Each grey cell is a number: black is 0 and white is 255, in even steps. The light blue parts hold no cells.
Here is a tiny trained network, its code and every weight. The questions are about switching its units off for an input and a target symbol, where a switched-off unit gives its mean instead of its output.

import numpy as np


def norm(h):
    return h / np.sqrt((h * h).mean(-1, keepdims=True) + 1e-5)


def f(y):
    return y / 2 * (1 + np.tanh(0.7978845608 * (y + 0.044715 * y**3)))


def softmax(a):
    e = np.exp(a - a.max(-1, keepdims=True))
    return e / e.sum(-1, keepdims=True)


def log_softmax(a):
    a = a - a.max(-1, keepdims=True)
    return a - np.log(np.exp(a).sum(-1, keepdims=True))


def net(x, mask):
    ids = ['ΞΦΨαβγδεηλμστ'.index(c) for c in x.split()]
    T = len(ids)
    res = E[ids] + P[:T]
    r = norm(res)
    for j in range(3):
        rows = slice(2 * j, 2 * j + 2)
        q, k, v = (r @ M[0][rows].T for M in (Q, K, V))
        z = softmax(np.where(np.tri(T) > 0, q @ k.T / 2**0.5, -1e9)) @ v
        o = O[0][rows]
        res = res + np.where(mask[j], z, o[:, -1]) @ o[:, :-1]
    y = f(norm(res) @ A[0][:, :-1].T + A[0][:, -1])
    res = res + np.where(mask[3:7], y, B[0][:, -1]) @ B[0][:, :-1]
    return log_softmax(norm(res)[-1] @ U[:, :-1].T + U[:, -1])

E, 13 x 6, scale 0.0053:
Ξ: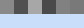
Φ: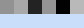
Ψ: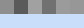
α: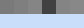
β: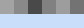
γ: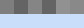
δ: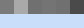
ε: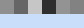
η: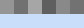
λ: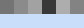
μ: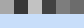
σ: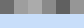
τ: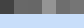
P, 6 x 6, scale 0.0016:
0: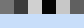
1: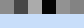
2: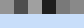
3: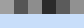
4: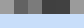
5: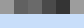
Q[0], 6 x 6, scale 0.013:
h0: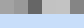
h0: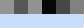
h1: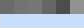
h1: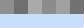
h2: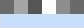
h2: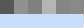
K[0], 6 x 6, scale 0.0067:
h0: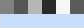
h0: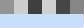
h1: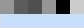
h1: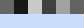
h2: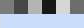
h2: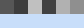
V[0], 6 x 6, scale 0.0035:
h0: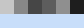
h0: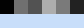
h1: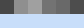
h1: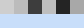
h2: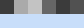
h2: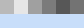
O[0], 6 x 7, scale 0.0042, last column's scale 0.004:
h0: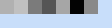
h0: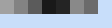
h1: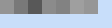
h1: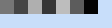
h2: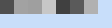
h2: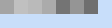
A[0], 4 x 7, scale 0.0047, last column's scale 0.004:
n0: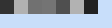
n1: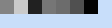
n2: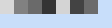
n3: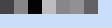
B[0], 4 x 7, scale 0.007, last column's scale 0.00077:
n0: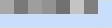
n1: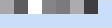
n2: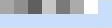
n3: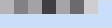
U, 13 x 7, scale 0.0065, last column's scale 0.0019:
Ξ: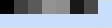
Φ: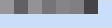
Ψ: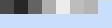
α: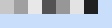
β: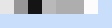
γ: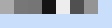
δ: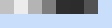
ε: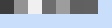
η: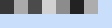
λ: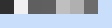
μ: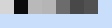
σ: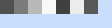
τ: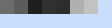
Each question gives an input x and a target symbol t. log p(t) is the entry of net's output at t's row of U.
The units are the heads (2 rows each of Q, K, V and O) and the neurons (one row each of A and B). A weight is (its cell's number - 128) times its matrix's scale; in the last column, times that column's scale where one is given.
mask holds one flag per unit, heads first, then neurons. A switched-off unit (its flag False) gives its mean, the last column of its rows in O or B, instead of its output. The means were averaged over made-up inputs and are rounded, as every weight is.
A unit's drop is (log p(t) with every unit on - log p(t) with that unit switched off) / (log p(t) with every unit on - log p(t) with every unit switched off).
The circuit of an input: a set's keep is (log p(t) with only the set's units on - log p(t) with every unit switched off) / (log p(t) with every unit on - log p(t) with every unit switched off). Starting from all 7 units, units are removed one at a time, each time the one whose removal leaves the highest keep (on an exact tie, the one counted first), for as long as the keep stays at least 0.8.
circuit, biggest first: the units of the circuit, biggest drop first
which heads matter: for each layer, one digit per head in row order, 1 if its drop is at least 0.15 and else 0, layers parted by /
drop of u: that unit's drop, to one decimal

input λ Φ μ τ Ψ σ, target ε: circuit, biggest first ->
(h1)
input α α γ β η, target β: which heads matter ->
001
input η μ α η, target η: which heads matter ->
100
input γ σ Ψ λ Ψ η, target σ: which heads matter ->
100
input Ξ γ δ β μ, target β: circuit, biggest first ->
(n2; h0; h2)
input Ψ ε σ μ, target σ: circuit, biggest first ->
(h0; h2)
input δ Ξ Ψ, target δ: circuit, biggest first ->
(h0; h2)
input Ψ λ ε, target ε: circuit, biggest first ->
(h0; n2; h1; n0)
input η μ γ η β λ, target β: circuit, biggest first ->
(n2; h2)
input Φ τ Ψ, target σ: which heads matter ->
011
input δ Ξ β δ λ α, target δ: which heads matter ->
101
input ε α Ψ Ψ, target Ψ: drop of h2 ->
0.4
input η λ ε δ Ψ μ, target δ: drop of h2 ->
0.3
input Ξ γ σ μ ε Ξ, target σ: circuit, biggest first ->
(h0)
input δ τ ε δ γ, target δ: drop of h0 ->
0.4
